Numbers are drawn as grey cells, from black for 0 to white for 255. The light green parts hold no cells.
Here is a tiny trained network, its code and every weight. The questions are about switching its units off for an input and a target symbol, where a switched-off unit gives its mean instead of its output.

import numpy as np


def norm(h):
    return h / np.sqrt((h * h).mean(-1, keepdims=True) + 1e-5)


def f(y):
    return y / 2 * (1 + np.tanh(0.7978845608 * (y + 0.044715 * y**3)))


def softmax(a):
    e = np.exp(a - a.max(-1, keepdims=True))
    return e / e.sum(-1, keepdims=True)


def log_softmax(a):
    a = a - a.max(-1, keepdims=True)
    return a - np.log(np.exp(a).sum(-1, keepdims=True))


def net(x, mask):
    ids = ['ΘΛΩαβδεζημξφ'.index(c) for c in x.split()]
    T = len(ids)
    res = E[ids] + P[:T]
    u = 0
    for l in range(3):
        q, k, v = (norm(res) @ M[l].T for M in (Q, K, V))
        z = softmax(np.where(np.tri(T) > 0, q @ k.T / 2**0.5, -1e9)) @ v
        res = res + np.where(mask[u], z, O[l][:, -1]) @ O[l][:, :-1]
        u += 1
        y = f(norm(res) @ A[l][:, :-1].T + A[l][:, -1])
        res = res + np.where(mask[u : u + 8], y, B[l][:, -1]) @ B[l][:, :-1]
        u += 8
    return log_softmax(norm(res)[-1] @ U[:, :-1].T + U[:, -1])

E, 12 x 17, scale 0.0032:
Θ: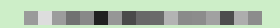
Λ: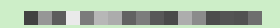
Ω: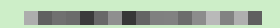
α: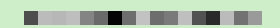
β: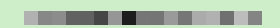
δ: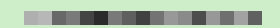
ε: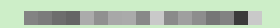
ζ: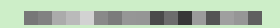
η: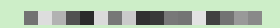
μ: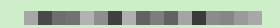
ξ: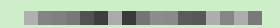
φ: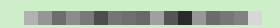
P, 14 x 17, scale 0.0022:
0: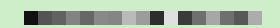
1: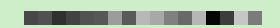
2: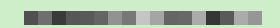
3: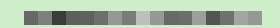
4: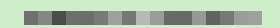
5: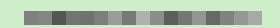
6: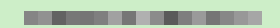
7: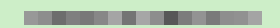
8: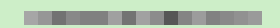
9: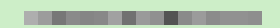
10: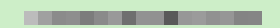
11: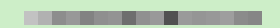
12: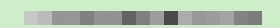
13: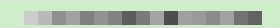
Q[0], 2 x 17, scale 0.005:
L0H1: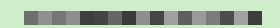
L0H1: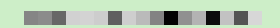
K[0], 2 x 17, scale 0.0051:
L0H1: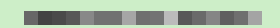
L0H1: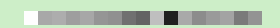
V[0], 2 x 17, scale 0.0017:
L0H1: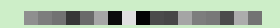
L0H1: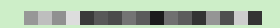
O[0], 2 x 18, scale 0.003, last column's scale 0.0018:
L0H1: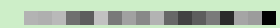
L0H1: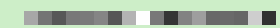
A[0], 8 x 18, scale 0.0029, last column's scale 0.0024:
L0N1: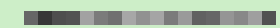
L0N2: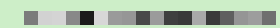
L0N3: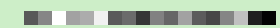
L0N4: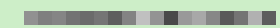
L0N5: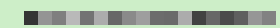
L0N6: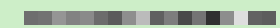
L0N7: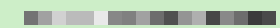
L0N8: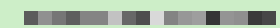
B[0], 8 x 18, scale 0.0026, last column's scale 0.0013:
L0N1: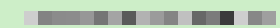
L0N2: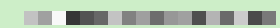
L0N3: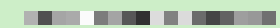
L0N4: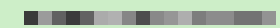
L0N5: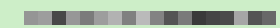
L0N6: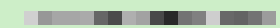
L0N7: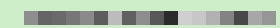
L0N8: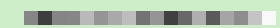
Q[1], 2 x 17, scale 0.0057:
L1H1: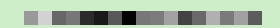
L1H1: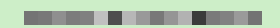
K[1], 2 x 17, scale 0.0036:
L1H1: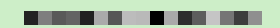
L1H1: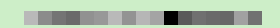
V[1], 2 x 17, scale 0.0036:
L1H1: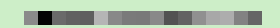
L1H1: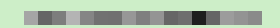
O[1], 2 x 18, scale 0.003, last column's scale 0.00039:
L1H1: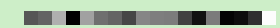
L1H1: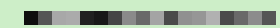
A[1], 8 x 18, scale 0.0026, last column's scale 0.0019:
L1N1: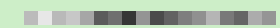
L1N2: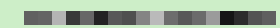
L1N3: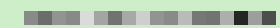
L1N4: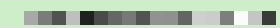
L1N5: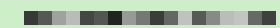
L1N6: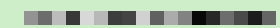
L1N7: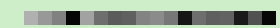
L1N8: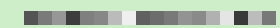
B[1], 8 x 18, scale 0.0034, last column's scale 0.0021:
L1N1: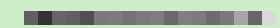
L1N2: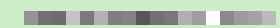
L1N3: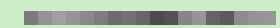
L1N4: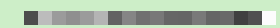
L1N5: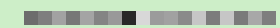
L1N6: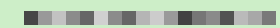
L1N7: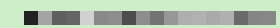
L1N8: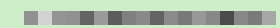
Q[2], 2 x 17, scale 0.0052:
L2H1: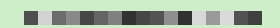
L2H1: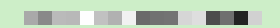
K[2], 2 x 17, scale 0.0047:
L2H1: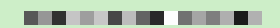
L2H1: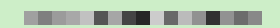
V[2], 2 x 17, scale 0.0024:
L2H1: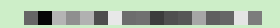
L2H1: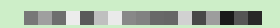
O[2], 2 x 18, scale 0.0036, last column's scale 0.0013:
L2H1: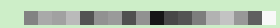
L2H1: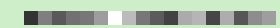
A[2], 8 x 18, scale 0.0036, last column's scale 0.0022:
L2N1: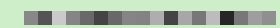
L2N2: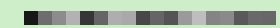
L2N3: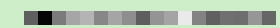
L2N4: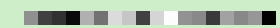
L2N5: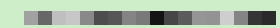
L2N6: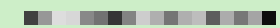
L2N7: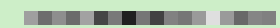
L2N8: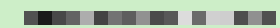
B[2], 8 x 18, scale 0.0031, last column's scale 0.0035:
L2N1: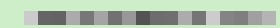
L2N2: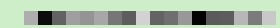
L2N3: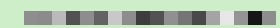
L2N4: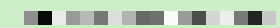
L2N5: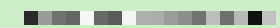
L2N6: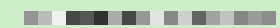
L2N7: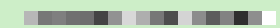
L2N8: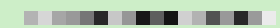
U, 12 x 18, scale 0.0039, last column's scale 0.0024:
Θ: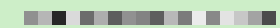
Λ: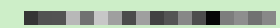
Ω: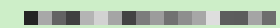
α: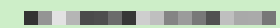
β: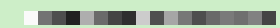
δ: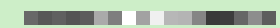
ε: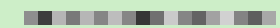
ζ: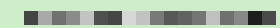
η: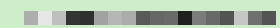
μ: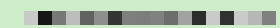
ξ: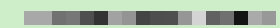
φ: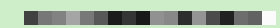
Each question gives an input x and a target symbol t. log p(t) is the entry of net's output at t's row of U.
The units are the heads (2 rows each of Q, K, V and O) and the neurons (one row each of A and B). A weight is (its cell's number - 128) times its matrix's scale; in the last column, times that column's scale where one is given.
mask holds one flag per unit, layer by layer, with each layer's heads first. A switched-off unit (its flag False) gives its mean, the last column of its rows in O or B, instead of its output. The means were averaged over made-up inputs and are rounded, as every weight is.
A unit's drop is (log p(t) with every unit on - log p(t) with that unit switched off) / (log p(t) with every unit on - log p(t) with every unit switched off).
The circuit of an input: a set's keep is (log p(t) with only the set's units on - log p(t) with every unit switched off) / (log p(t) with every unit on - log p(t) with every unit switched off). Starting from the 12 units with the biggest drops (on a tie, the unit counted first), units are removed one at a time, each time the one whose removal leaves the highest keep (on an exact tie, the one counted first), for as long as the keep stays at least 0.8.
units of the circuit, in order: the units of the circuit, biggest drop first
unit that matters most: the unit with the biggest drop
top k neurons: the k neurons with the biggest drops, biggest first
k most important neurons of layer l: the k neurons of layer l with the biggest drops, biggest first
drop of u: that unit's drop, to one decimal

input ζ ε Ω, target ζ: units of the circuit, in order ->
L2H1, L2N5, L1N4
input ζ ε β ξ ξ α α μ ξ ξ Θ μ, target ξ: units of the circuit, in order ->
L2N8
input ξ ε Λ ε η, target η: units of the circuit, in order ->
L0N2, L2N4
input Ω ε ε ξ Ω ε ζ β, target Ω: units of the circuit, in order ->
L1H1, L1N6, L1N7
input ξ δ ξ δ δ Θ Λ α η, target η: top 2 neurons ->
L0N2, L2N7
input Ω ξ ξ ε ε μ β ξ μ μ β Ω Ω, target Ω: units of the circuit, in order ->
L1H1, L1N6, L1N7
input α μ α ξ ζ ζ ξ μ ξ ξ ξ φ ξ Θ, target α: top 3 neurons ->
L2N6, L0N5, L1N4
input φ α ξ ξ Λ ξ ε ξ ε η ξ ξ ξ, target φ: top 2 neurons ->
L1N4, L0N8
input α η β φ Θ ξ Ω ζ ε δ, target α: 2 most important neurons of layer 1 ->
L1N5, L1N4
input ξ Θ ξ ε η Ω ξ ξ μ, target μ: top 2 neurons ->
L0N1, L1N6
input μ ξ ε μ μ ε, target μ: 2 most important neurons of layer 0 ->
L0N8, L0N1
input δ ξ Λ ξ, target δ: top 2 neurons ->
L1N4, L0N4
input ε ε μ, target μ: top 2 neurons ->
L2N1, L1N7
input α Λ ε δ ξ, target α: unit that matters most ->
L1H1
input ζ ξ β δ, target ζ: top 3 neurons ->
L2N5, L1N4, L0N8
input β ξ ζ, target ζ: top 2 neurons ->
L2N5, L0N6
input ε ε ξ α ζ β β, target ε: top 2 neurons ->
L2N4, L1N8
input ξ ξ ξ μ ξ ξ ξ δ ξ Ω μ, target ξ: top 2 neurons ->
L0N1, L2N8
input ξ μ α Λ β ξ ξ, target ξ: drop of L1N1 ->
0.0
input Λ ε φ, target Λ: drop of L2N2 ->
0.3
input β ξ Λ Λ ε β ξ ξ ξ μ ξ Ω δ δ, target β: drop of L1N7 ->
0.1
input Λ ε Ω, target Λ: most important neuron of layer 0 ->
L0N5
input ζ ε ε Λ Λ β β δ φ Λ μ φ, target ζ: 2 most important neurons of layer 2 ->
L2N5, L2N8
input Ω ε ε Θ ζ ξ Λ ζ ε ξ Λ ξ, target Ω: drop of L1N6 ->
0.7
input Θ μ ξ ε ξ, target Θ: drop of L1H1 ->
1.1
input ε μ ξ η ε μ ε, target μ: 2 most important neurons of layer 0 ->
L0N8, L0N3
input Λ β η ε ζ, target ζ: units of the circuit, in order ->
L2N5
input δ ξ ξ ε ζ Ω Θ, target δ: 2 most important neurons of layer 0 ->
L0N4, L0N8
